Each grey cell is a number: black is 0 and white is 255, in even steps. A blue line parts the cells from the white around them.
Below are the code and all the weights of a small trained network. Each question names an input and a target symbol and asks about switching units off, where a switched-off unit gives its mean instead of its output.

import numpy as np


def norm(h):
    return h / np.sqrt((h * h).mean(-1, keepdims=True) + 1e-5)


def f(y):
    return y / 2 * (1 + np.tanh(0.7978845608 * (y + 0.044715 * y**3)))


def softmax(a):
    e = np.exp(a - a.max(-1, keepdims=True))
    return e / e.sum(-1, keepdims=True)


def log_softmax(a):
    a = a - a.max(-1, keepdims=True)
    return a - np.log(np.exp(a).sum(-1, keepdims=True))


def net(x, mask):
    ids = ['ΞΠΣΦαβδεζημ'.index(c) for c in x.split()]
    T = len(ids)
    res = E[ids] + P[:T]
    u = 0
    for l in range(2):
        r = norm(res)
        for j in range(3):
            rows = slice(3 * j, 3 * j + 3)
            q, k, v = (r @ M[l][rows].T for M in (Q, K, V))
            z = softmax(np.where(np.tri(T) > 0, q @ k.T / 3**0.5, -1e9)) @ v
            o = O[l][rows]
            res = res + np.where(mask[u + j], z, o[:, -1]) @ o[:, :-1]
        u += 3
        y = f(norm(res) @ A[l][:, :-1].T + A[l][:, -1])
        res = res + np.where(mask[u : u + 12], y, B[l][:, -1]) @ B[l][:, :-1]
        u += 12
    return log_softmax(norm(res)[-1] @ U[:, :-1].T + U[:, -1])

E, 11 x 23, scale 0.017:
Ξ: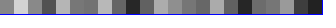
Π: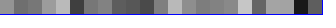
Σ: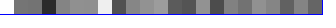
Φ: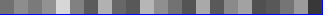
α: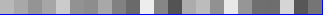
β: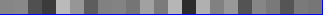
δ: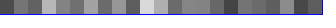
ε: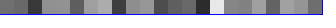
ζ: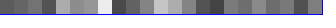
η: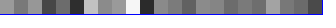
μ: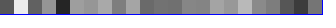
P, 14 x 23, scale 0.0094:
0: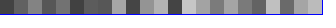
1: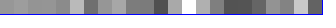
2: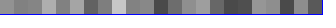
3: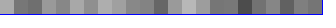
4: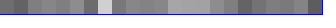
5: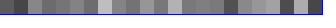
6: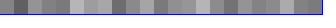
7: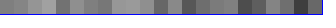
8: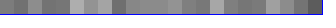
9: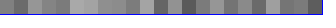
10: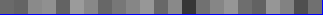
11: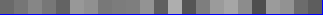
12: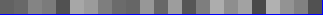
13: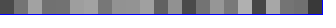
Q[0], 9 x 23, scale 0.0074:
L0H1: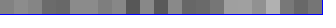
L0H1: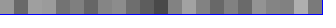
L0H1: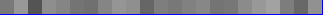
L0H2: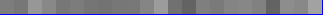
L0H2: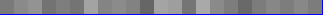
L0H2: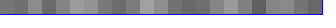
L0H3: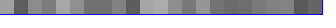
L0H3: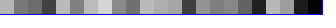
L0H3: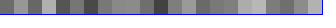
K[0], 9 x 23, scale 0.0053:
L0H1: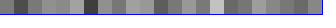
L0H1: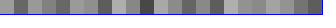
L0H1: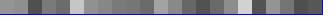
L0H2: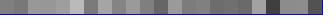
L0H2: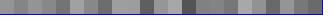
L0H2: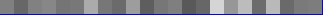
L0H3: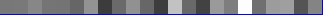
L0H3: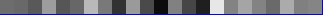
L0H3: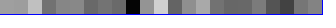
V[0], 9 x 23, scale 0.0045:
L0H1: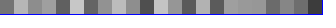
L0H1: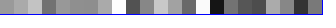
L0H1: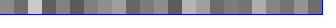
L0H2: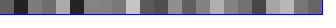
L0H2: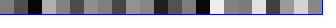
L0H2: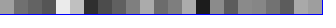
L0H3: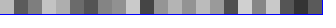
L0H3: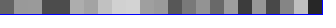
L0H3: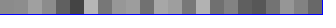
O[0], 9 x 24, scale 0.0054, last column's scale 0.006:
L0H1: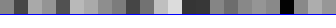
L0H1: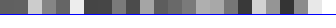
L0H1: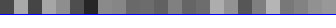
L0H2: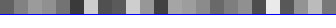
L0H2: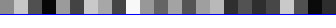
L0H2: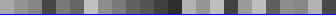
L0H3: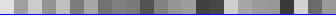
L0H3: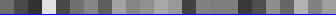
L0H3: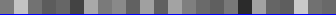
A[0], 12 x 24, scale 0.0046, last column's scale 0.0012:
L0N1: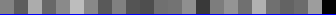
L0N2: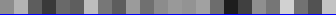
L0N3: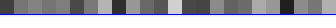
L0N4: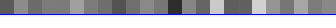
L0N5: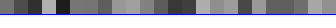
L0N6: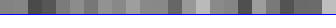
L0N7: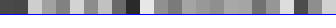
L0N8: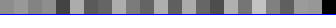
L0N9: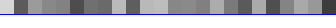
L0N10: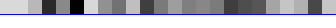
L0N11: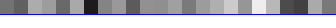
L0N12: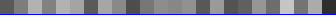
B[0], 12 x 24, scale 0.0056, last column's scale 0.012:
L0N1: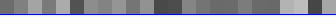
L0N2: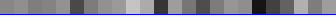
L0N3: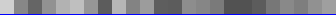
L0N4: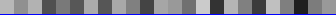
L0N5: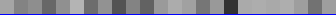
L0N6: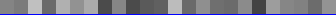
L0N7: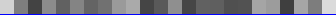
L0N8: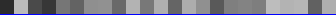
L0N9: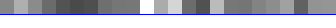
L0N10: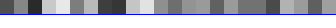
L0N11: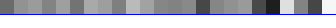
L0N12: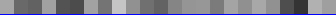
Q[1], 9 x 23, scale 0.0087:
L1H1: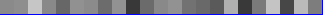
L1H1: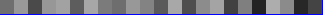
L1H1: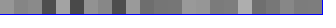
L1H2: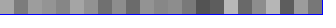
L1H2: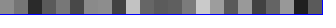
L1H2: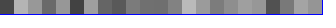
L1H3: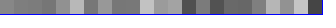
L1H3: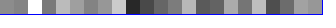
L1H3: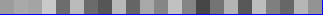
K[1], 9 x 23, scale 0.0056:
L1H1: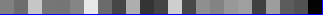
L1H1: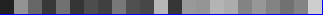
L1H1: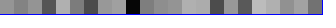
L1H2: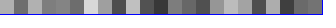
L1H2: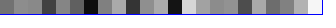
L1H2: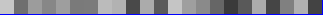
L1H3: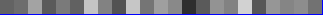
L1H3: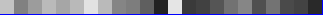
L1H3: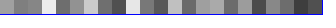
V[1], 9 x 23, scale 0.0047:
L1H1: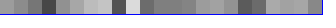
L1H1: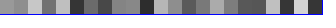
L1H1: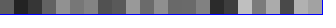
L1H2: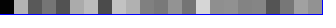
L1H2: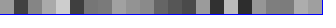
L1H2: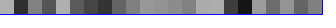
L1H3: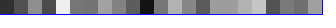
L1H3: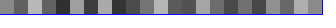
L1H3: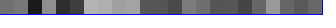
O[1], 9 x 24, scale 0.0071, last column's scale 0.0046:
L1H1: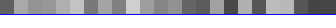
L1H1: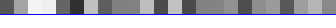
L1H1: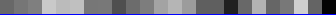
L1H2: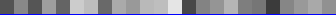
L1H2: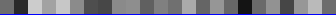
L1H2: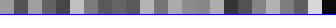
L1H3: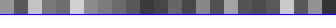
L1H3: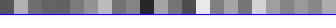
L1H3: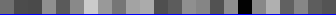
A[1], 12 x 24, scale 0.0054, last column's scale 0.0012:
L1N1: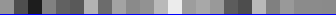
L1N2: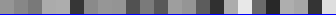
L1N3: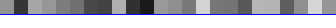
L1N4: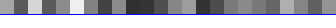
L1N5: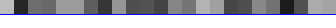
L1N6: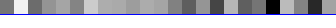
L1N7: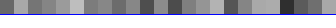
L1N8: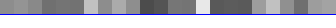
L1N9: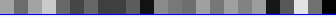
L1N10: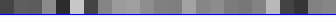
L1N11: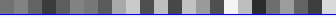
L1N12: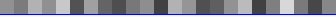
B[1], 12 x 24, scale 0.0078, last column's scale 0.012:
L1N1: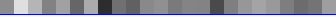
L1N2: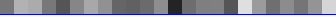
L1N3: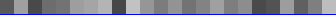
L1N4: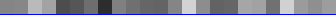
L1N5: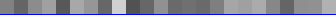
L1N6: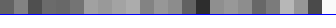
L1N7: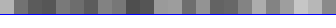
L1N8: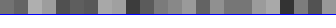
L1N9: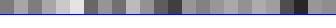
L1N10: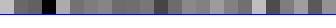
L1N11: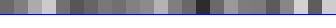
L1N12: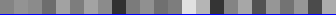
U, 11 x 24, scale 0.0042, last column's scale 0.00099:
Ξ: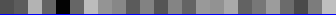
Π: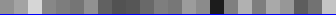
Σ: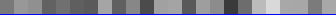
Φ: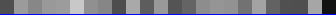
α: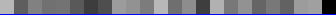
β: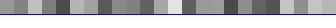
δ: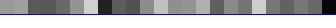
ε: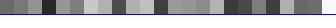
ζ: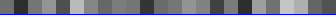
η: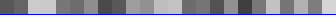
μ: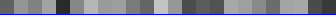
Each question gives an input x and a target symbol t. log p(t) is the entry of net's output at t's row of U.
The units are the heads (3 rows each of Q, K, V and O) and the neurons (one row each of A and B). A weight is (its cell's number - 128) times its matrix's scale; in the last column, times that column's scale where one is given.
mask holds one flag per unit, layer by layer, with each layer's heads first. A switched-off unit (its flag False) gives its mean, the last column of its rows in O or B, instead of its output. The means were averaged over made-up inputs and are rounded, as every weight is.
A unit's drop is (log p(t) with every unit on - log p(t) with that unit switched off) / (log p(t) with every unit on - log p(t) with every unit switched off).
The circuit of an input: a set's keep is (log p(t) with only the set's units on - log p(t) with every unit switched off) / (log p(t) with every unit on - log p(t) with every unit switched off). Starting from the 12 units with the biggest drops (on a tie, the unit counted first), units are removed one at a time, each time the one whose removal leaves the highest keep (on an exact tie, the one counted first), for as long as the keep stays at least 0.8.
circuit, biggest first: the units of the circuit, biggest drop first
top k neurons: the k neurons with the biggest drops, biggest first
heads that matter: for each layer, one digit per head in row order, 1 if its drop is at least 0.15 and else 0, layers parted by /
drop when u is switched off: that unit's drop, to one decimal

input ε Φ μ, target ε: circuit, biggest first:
(L0H2, L1H3)
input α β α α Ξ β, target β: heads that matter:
000 / 001
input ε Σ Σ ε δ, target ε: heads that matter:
010 / 000
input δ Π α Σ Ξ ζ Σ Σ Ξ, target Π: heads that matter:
001 / 000
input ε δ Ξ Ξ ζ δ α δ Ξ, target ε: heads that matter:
010 / 000
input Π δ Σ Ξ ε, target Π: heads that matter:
001 / 001
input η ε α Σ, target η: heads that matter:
010 / 100
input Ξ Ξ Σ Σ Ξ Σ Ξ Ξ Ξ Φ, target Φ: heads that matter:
010 / 000
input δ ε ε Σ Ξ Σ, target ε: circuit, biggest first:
(L0H2)
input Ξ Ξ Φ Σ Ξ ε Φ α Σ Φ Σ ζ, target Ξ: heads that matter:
001 / 110
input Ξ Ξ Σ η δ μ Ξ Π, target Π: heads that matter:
000 / 000
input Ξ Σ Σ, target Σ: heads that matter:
000 / 001
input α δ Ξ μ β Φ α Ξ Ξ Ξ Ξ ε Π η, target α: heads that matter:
001 / 111
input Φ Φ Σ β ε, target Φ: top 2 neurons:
(L1N9, L1N3)
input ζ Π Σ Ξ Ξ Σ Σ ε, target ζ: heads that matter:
000 / 101
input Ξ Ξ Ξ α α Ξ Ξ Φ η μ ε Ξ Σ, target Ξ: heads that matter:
010 / 100
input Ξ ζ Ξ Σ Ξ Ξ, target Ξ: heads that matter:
000 / 100
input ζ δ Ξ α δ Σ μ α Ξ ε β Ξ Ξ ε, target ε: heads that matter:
110 / 000
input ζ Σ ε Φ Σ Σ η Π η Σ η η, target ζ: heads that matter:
001 / 111
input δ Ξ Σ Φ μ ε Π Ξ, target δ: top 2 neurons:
(L1N1, L0N11)
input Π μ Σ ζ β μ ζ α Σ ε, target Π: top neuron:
(L1N12)
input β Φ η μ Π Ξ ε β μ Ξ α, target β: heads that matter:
011 / 011
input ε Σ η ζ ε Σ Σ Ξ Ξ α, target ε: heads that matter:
010 / 000
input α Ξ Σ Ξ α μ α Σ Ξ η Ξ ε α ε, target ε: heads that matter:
110 / 010
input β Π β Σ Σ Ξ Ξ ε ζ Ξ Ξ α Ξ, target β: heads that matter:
001 / 011
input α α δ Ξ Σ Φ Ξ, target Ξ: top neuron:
(L0N4)
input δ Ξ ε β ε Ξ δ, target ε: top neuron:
(L0N2)
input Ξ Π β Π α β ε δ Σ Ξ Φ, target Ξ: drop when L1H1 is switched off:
0.2
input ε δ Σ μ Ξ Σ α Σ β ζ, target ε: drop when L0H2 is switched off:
0.3
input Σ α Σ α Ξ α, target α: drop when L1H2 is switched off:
0.3
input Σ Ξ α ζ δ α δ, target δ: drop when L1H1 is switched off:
0.1
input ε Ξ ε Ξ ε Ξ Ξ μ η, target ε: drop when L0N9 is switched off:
0.0
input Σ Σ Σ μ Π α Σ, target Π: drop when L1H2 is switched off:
0.1
